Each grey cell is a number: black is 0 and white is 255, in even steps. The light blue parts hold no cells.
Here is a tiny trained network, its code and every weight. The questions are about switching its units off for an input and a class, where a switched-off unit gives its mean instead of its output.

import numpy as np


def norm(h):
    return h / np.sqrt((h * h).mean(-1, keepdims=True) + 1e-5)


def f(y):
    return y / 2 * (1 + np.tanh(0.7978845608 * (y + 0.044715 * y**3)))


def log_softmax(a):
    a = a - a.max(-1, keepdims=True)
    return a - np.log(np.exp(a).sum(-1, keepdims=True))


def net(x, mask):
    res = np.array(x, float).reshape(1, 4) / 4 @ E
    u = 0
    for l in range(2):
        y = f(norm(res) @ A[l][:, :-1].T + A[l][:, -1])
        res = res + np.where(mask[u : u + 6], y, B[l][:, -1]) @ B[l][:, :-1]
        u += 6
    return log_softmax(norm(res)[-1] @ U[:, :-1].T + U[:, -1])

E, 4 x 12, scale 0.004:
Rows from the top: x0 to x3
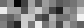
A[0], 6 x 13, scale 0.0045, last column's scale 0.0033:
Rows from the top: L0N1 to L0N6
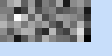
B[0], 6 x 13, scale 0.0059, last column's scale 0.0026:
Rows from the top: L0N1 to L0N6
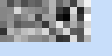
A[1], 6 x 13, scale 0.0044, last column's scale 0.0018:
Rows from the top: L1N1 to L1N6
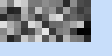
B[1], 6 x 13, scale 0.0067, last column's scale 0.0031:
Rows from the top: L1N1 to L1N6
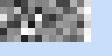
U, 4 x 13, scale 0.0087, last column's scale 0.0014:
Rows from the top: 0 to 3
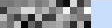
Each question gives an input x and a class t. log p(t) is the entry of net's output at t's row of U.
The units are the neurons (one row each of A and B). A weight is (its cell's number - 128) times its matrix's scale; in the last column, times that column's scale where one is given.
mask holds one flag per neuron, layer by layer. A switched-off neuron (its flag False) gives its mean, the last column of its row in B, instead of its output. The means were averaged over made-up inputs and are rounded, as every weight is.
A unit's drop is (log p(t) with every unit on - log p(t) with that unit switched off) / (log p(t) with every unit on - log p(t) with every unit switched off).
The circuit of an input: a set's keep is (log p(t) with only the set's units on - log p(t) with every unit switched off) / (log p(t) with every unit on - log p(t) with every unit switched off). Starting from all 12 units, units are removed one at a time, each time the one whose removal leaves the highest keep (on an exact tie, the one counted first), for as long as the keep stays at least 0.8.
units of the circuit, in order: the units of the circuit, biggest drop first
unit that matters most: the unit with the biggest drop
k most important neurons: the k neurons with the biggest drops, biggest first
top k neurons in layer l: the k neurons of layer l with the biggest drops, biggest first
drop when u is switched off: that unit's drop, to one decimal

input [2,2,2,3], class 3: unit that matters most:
L1N6
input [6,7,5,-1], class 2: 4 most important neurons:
(L1N4, L0N3, L0N4, L1N5)
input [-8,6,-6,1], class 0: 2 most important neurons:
(L0N3, L1N1)
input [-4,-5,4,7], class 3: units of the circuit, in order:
(L1N2, L1N6)
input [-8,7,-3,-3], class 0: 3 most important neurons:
(L0N3, L1N1, L1N3)
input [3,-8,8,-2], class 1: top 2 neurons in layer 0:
(L0N5, L0N4)
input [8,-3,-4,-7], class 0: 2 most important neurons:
(L0N2, L0N6)
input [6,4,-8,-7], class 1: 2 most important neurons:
(L1N5, L0N3)
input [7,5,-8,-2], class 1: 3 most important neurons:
(L1N5, L0N3, L1N1)
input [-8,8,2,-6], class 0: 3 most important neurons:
(L0N3, L1N1, L1N3)
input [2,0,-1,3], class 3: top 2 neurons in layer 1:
(L1N2, L1N6)
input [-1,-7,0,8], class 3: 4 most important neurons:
(L1N2, L1N6, L0N4, L1N4)
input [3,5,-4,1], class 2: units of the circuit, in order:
(L1N4, L0N3)
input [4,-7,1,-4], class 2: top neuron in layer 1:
(L1N3)
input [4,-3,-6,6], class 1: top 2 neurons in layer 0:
(L0N1, L0N3)
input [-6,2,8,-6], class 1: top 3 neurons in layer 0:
(L0N5, L0N2, L0N6)
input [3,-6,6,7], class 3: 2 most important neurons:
(L1N2, L1N6)
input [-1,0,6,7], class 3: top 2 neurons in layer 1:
(L1N6, L1N2)
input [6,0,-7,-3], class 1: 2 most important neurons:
(L1N5, L0N3)
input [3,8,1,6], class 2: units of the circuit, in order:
(L1N4)
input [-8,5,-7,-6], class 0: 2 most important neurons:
(L0N3, L0N5)
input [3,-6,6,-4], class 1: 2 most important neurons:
(L0N5, L0N4)
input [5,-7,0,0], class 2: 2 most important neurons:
(L1N3, L0N3)
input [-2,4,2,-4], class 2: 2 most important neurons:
(L1N4, L0N4)
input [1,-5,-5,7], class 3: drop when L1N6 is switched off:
0.1
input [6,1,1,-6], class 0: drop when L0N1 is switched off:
-0.1
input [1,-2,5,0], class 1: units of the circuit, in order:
(L0N5)
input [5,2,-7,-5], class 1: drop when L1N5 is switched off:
0.9
